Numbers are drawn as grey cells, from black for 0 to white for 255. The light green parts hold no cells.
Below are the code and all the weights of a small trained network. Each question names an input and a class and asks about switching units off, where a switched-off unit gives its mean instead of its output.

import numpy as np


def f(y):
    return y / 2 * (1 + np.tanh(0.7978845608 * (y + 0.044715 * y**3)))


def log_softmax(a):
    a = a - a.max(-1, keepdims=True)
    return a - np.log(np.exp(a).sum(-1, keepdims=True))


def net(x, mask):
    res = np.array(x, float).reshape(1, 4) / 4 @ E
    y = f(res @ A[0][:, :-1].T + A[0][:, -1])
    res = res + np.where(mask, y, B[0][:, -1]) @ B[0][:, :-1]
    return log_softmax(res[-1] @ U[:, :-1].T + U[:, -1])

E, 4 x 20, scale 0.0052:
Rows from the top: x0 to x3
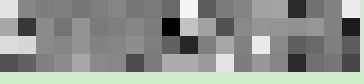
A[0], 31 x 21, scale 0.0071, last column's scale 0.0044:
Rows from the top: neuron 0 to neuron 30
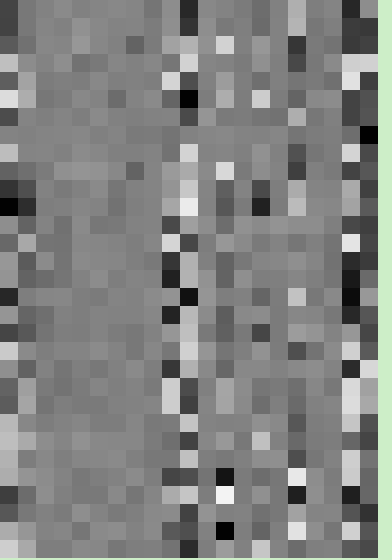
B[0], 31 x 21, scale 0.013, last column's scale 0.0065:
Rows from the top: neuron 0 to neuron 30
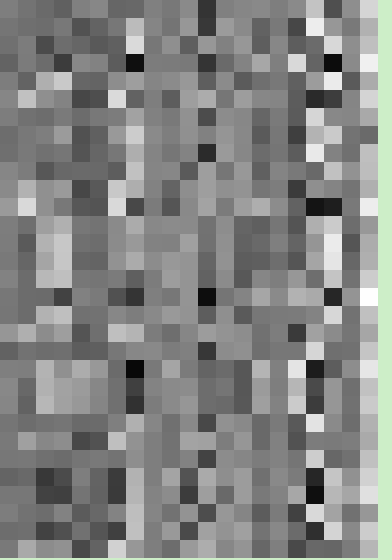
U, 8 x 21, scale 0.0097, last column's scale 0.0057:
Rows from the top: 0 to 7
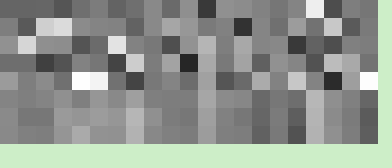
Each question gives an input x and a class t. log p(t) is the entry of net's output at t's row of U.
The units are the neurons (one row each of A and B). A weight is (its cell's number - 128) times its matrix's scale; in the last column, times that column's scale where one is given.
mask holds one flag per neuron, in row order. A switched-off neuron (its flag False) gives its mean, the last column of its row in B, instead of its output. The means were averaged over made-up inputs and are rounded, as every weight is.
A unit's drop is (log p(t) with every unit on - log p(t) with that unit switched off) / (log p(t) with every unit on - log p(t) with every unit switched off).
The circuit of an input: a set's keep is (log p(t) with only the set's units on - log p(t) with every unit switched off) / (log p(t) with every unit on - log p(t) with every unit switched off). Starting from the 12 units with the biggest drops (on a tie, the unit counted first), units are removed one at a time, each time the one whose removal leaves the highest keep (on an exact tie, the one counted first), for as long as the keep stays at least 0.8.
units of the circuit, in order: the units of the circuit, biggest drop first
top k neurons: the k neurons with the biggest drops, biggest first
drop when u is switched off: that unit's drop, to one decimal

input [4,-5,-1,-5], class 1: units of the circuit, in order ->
(neuron 22)
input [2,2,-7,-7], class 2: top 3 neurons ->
(neuron 11; neuron 10; neuron 27)
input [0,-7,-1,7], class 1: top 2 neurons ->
(neuron 22; neuron 21)
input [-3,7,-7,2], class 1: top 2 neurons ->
(neuron 15; neuron 20)
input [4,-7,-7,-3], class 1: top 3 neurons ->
(neuron 22; neuron 21; neuron 4)
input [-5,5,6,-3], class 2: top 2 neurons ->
(neuron 5; neuron 30)
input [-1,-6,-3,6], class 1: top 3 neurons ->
(neuron 22; neuron 21; neuron 4)
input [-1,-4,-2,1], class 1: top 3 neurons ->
(neuron 3; neuron 4; neuron 13)
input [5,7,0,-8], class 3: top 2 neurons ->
(neuron 26; neuron 29)
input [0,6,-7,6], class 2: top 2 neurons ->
(neuron 11; neuron 10)
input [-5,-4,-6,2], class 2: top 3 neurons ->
(neuron 11; neuron 10; neuron 3)
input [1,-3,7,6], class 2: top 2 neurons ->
(neuron 5; neuron 30)
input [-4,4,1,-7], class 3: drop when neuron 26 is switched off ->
0.1
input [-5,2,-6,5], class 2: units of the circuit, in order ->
(neuron 11)
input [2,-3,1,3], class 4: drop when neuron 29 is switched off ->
0.2
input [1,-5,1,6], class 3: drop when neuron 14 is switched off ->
0.1
